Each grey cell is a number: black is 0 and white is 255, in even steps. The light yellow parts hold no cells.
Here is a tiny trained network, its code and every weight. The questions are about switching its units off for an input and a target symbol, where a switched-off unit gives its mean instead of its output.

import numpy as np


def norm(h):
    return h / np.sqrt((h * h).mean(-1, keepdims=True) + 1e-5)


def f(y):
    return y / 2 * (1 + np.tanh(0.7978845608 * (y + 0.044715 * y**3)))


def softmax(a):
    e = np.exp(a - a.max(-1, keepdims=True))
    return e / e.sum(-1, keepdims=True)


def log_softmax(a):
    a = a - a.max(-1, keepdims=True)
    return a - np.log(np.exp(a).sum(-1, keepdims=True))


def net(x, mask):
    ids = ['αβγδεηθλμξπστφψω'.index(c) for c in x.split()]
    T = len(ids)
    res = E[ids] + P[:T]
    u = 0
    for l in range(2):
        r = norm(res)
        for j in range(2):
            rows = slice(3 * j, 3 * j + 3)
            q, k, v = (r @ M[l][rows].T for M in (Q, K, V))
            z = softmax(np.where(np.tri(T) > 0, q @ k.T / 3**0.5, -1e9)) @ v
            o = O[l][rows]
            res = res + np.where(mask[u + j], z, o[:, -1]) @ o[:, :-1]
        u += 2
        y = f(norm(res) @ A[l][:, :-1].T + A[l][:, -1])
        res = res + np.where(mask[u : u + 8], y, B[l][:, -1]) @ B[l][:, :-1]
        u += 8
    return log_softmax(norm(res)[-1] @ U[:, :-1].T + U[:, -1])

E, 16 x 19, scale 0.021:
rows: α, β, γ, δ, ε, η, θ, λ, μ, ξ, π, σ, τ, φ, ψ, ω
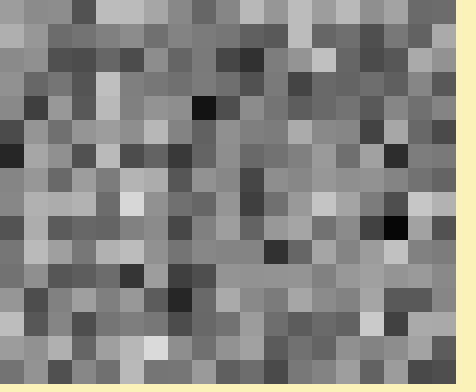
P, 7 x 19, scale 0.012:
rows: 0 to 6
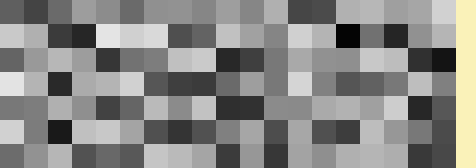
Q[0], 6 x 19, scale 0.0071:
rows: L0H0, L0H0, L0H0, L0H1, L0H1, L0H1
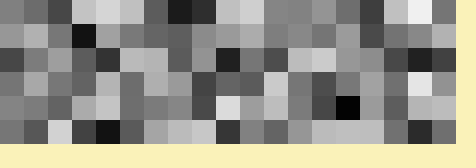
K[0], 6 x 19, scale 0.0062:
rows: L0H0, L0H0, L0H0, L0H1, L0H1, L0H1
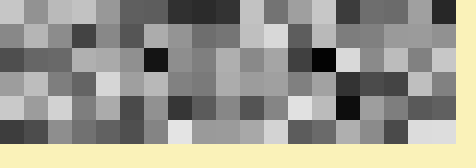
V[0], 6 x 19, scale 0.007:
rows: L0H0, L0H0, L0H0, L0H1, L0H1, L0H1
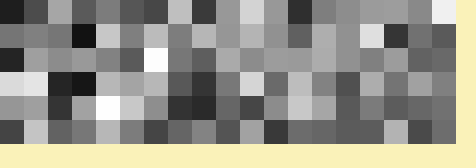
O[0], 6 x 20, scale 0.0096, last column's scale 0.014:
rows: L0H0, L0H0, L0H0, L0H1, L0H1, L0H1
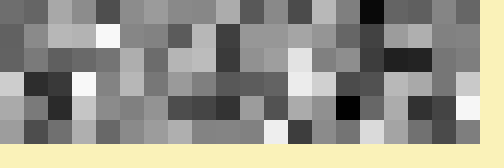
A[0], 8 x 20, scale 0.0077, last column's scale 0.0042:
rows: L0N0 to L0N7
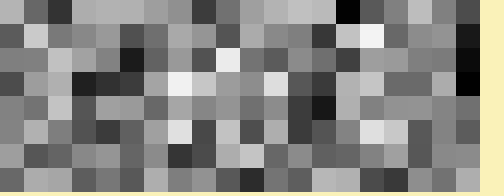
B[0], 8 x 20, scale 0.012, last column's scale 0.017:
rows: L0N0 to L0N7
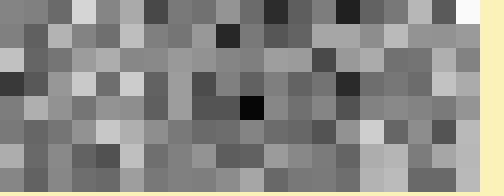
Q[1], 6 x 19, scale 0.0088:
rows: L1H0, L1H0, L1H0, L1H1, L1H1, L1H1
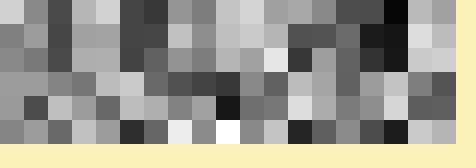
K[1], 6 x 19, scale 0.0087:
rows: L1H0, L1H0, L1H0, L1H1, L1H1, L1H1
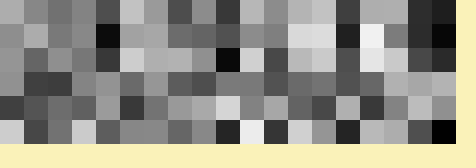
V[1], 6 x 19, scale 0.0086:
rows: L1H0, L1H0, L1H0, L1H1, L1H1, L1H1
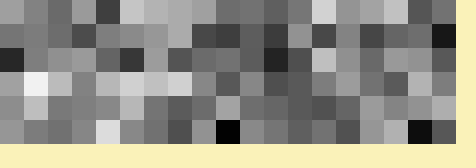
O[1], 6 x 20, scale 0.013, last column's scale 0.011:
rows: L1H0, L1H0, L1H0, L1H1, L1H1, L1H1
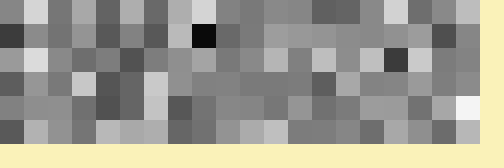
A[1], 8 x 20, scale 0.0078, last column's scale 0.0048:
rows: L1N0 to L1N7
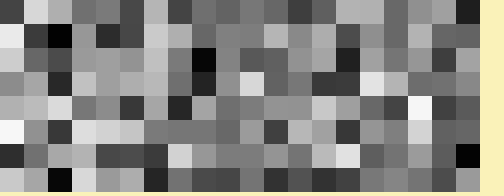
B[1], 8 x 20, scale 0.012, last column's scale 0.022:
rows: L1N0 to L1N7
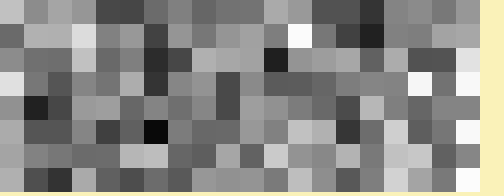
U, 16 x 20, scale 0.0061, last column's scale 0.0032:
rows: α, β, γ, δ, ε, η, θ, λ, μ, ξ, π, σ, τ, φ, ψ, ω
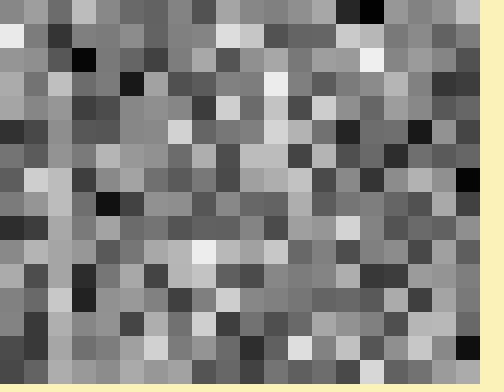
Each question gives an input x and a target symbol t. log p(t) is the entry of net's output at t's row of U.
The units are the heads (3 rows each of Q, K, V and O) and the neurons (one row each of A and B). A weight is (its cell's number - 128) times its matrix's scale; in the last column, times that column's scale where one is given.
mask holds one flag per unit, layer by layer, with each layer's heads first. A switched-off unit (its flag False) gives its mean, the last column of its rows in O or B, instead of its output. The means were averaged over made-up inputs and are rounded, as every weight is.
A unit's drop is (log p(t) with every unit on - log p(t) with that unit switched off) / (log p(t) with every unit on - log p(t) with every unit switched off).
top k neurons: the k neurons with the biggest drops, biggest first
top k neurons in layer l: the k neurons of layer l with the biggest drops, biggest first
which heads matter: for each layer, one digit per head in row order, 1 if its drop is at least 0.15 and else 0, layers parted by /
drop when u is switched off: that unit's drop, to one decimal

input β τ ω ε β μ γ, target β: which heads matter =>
11 / 00
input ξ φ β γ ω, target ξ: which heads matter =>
01 / 10
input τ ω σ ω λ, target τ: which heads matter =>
01 / 00
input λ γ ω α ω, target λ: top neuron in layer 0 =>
L0N0
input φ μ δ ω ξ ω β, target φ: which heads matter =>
11 / 10
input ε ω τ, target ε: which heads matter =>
11 / 10
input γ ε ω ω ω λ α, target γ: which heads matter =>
01 / 10
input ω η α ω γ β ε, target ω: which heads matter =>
01 / 00
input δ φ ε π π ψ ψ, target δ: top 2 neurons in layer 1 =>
L1N0; L1N4
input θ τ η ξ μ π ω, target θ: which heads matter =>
11 / 10
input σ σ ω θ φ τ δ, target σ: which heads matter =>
11 / 01
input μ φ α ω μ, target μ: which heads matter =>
01 / 00
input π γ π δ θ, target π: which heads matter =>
11 / 10
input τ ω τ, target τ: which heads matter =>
01 / 00
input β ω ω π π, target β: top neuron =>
L0N5
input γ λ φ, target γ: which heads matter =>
01 / 11
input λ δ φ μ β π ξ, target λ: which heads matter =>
01 / 00
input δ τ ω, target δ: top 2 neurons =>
L0N0; L1N0
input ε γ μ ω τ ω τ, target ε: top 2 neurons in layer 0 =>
L0N0; L0N7
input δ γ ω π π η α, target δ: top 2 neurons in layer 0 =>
L0N0; L0N4
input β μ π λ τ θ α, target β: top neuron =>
L0N5
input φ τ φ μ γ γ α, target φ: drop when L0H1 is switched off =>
0.9
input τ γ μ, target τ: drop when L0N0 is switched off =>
0.2
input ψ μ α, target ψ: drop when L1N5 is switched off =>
0.1
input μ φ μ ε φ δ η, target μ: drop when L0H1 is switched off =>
0.9
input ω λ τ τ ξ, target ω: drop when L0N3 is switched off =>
0.3
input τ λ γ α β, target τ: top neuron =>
L0N0
